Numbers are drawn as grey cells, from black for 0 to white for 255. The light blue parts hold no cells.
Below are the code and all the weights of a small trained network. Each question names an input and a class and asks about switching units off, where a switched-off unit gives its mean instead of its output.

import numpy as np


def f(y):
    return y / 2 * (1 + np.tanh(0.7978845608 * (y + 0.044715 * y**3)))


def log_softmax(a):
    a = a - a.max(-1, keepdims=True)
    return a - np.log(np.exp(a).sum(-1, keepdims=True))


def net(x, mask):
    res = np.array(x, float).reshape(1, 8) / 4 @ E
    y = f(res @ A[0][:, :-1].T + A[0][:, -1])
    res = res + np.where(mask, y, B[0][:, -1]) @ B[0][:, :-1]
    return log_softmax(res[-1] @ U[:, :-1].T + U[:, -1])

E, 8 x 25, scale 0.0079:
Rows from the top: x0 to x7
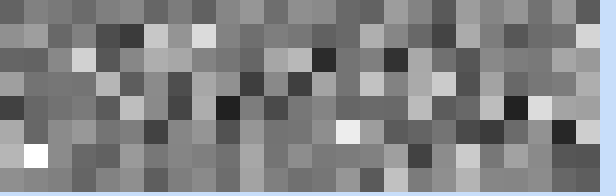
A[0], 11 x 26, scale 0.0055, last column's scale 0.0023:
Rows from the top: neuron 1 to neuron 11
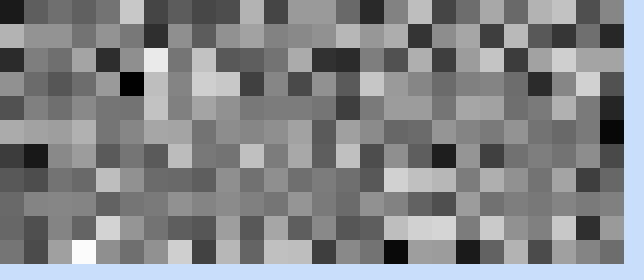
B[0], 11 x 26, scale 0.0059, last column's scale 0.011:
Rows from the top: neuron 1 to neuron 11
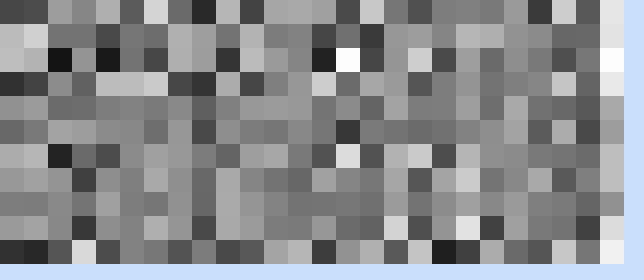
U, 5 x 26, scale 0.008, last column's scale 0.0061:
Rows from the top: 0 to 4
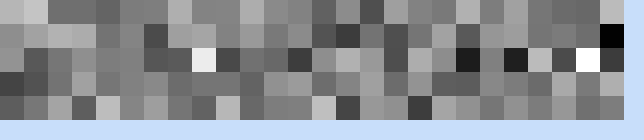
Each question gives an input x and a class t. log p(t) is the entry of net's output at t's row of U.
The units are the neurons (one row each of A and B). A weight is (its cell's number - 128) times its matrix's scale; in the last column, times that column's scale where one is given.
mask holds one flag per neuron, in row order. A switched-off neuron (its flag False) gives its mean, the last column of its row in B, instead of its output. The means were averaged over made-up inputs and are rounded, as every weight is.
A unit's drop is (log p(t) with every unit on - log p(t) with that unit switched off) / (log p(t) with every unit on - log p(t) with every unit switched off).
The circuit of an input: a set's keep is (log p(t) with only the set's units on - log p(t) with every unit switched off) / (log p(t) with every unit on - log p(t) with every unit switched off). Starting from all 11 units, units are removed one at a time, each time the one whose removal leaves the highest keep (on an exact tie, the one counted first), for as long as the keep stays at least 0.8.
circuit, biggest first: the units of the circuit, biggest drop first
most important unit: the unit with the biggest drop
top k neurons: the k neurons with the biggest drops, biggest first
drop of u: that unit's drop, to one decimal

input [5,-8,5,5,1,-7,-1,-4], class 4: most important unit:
neuron 10
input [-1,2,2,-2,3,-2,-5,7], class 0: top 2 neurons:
(neuron 11; neuron 3)
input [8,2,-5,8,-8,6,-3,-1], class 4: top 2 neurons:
(neuron 4; neuron 3)
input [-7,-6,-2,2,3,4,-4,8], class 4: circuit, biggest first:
(neuron 3; neuron 11)
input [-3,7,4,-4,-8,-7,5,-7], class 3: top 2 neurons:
(neuron 11; neuron 4)
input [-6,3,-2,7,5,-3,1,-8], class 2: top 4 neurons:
(neuron 3; neuron 1; neuron 11; neuron 10)
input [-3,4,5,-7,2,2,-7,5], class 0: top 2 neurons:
(neuron 3; neuron 7)
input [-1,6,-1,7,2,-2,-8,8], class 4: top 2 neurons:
(neuron 4; neuron 11)
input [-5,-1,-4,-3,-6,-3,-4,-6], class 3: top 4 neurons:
(neuron 11; neuron 1; neuron 8; neuron 10)
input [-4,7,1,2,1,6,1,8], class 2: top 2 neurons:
(neuron 10; neuron 1)
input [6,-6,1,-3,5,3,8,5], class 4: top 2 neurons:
(neuron 1; neuron 3)
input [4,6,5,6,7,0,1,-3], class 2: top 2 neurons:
(neuron 10; neuron 2)
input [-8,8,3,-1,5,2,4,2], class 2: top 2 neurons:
(neuron 10; neuron 2)
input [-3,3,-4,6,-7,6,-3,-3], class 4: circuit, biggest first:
(neuron 4)
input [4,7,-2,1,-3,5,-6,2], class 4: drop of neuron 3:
0.5
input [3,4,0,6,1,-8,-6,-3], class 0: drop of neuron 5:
0.2
